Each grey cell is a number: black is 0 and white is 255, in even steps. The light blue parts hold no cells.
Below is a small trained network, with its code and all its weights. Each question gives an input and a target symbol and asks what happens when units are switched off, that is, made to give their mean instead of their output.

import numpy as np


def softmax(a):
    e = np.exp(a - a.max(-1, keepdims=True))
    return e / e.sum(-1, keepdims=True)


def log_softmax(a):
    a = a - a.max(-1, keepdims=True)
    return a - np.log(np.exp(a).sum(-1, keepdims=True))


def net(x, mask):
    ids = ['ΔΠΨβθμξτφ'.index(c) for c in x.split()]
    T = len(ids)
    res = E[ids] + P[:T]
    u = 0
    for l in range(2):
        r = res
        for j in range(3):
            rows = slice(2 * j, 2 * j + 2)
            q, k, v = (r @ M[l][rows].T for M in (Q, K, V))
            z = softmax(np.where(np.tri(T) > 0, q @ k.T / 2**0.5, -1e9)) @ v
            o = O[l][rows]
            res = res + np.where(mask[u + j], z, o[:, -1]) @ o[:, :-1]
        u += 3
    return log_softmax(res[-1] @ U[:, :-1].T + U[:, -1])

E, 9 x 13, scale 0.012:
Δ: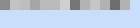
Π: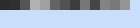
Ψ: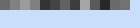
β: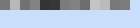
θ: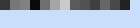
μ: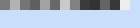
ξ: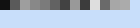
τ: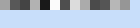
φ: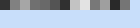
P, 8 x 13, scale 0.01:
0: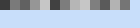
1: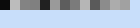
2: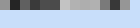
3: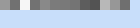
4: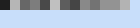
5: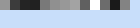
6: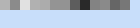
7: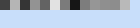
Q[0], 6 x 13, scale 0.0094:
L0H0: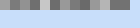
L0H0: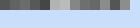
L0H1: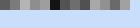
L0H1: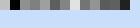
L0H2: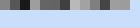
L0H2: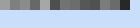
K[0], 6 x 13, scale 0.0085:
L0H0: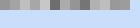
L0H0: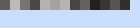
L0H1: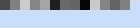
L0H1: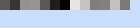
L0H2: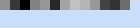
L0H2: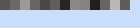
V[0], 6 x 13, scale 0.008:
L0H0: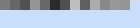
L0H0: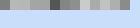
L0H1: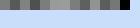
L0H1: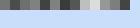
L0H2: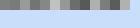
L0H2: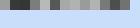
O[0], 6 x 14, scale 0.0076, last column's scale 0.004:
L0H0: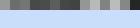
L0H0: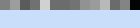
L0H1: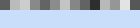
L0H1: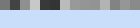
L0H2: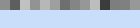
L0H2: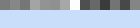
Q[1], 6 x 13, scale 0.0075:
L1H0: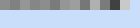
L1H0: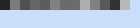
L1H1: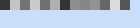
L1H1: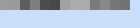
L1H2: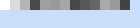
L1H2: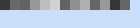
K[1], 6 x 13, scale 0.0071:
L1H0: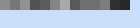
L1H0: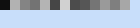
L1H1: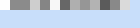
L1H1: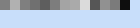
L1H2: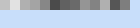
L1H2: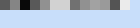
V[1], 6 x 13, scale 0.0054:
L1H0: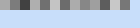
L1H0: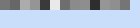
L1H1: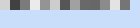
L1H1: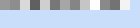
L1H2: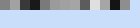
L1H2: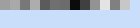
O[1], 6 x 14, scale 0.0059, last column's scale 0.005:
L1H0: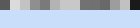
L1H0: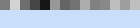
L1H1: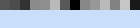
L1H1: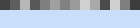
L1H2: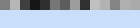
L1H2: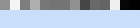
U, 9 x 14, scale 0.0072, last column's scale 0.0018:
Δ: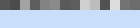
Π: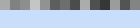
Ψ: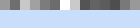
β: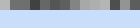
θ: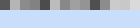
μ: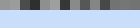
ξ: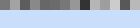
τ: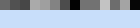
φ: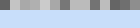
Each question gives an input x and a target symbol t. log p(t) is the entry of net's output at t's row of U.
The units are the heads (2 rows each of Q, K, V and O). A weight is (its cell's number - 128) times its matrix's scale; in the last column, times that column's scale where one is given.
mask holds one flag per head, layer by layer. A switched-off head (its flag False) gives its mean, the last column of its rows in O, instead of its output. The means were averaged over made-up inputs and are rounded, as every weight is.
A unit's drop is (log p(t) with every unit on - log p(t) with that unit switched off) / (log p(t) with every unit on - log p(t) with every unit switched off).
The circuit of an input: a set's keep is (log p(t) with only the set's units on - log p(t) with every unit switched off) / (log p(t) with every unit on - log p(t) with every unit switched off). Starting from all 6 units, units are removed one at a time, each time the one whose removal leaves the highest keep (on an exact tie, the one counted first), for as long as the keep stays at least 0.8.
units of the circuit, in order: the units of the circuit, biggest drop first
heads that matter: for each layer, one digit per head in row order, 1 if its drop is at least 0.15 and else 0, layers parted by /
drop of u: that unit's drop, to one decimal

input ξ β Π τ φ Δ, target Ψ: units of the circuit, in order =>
[L0H2]
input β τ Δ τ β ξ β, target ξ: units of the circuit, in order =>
[L1H2 L0H0]
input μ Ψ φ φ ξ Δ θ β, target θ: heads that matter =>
010 / 010
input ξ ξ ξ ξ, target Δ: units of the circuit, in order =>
[L1H1 L0H0]
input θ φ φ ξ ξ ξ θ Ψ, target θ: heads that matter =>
010 / 000
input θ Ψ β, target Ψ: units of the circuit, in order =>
[L0H2 L1H1]
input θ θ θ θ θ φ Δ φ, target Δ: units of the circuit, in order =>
[L1H1 L0H2]
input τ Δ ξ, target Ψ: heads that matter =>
011 / 100
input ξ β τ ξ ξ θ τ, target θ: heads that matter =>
000 / 110
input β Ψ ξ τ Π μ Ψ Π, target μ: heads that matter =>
011 / 001
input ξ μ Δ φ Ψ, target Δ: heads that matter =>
001 / 010
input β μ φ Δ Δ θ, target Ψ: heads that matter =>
110 / 010
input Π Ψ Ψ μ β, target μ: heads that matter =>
010 / 000
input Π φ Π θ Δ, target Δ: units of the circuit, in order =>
[L0H2 L1H1]
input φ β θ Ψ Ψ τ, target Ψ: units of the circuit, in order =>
[L0H1 L0H2]
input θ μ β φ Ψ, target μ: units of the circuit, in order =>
[L0H1]
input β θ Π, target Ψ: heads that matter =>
101 / 010
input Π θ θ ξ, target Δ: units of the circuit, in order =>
[L1H1 L0H2]
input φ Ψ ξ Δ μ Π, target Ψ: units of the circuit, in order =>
[L0H2 L0H1]
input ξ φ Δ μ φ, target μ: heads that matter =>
010 / 001
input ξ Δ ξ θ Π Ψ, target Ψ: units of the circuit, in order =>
[L0H0]
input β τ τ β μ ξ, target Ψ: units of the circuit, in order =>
[L0H1 L0H2]
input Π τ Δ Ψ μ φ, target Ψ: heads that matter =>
001 / 000
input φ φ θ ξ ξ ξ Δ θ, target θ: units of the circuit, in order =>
[L0H1 L1H0]
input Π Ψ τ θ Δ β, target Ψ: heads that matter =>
111 / 010
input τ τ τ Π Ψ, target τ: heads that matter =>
000 / 010
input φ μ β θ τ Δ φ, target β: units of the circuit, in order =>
[L0H2 L1H2 L0H1]
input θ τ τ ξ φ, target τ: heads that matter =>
000 / 011
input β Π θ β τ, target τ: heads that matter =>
000 / 010
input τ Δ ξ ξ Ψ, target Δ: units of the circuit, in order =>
[L0H2 L1H1 L0H1]
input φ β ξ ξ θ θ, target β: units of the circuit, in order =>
[L0H1 L0H2]
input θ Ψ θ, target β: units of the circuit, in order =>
[L0H2]
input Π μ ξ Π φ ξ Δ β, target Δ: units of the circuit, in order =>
[L1H1 L0H2]
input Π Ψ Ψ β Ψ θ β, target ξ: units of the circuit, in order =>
[L1H2 L0H2]
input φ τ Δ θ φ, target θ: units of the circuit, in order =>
[L0H1]
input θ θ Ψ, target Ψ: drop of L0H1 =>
0.1
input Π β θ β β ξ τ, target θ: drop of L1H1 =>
0.2
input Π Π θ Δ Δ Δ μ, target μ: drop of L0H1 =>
0.5
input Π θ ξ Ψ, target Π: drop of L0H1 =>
0.0
